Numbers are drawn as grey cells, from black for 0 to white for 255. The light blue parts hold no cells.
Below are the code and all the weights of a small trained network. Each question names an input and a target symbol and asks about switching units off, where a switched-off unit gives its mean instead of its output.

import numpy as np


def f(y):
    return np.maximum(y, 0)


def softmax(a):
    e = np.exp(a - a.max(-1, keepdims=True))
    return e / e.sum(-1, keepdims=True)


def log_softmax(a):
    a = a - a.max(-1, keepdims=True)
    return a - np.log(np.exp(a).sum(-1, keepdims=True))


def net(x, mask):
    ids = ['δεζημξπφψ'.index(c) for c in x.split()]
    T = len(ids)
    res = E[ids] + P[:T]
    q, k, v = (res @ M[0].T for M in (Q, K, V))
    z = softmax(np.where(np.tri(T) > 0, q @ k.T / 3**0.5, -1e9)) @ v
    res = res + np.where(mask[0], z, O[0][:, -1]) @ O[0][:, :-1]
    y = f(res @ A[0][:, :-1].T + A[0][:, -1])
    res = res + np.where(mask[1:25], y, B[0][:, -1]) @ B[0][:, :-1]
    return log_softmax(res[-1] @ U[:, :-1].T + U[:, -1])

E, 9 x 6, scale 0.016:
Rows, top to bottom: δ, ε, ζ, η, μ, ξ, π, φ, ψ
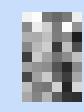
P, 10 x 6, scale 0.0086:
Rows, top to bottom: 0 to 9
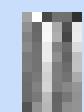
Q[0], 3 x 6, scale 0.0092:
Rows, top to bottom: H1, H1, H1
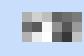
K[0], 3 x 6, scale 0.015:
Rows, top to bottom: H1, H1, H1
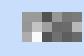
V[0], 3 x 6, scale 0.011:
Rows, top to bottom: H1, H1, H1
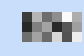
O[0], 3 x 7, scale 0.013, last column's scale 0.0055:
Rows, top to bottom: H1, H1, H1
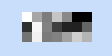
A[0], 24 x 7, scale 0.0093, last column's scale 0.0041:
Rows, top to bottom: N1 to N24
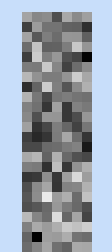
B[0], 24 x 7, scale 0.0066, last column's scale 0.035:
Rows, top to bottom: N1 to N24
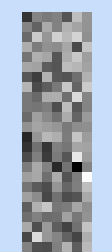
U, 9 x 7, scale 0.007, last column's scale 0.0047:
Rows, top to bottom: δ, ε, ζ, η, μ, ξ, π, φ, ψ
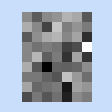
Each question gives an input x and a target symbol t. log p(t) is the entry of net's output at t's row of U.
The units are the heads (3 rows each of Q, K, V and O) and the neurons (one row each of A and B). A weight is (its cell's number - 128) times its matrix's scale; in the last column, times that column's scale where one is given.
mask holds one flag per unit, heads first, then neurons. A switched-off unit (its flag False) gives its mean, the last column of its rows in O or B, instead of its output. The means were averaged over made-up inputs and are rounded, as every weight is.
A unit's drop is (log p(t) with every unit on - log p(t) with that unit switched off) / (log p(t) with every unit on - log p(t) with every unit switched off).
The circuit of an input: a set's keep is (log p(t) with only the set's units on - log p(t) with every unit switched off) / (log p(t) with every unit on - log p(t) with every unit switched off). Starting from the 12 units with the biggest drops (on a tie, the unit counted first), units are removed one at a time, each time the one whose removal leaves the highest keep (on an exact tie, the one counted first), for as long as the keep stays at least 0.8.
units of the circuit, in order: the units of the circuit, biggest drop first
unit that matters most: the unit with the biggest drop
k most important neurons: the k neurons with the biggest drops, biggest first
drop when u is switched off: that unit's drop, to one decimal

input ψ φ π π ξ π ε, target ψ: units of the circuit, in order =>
H1, N23
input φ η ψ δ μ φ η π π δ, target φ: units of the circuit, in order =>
N22, N7, H1
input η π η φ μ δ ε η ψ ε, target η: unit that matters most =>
N22
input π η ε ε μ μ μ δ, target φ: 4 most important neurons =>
N22, N7, N8, N23
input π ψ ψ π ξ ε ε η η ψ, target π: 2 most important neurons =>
N5, N17
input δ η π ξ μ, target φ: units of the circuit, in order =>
N22, H1, N8, N7
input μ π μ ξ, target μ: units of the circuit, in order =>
H1, N15, N5
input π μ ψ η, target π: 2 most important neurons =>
N5, N17
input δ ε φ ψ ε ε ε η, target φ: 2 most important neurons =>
N22, N8
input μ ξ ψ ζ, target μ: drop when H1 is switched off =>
1.3
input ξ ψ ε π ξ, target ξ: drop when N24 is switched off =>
0.1
